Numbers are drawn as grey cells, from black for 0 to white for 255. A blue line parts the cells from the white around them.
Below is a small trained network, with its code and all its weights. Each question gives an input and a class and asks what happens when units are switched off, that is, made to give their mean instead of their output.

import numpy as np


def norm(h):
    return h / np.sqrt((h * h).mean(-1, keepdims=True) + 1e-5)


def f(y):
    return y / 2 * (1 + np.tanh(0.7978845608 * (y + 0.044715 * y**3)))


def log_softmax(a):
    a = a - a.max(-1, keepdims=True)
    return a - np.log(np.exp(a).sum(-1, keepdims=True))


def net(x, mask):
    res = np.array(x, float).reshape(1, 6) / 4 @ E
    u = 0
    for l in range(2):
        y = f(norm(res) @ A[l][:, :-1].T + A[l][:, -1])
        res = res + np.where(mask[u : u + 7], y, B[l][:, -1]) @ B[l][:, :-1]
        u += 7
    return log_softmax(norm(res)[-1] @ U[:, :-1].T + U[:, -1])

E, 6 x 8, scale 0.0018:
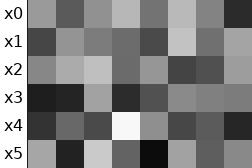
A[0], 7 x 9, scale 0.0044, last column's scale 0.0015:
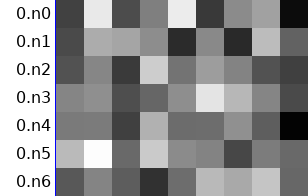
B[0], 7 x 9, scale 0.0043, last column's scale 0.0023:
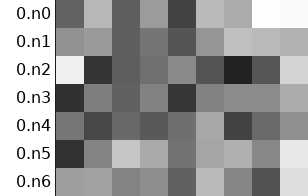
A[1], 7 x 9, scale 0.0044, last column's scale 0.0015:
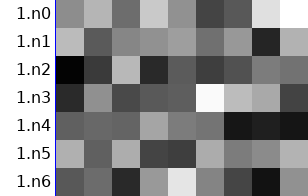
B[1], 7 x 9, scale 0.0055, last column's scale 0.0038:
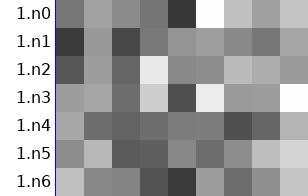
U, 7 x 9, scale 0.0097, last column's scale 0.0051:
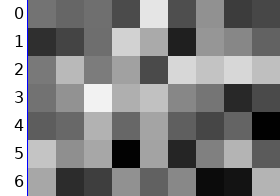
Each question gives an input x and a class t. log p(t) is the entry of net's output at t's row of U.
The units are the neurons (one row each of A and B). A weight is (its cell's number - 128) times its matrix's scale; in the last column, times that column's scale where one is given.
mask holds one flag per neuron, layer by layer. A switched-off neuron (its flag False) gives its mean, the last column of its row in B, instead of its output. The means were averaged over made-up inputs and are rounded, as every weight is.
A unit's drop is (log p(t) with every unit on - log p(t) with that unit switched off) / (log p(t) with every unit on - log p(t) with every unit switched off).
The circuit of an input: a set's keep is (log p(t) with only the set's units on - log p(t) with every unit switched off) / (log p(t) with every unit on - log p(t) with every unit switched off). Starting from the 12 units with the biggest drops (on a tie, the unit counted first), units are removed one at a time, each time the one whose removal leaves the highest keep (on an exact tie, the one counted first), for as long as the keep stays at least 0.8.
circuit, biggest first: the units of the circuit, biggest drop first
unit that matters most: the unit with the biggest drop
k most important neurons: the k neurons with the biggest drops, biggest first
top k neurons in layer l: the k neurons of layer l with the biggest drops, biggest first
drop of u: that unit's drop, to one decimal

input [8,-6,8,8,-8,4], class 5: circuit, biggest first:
1.n3, 1.n0
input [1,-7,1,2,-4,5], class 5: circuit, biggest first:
1.n3, 1.n0
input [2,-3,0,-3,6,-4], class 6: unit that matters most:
0.n2
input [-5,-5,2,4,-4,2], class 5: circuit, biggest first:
1.n3, 0.n0
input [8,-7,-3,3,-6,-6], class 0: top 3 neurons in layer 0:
0.n0, 0.n5, 0.n1
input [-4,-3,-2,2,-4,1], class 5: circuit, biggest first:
0.n0, 1.n3
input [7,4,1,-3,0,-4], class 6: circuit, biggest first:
0.n2, 1.n3
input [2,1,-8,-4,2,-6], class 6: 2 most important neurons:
0.n2, 0.n4
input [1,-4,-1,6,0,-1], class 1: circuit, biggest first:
1.n2, 1.n3, 1.n0, 0.n0
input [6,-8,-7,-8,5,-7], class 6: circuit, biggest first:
0.n2, 1.n3, 1.n6
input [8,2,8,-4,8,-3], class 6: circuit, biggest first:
0.n2, 1.n4
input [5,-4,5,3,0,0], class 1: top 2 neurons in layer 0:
0.n2, 0.n6
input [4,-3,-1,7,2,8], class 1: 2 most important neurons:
1.n0, 1.n3
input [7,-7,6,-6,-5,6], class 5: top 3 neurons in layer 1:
1.n3, 1.n2, 1.n5
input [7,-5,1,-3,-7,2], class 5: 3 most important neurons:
1.n3, 0.n0, 1.n0
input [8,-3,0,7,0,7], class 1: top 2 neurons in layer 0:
0.n0, 0.n6
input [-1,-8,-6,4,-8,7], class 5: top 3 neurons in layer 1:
1.n0, 1.n3, 1.n5
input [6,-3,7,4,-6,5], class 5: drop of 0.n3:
0.1
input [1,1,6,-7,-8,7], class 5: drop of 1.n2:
0.2
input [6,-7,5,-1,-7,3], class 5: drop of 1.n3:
0.2
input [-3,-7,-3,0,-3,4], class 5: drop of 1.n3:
0.4
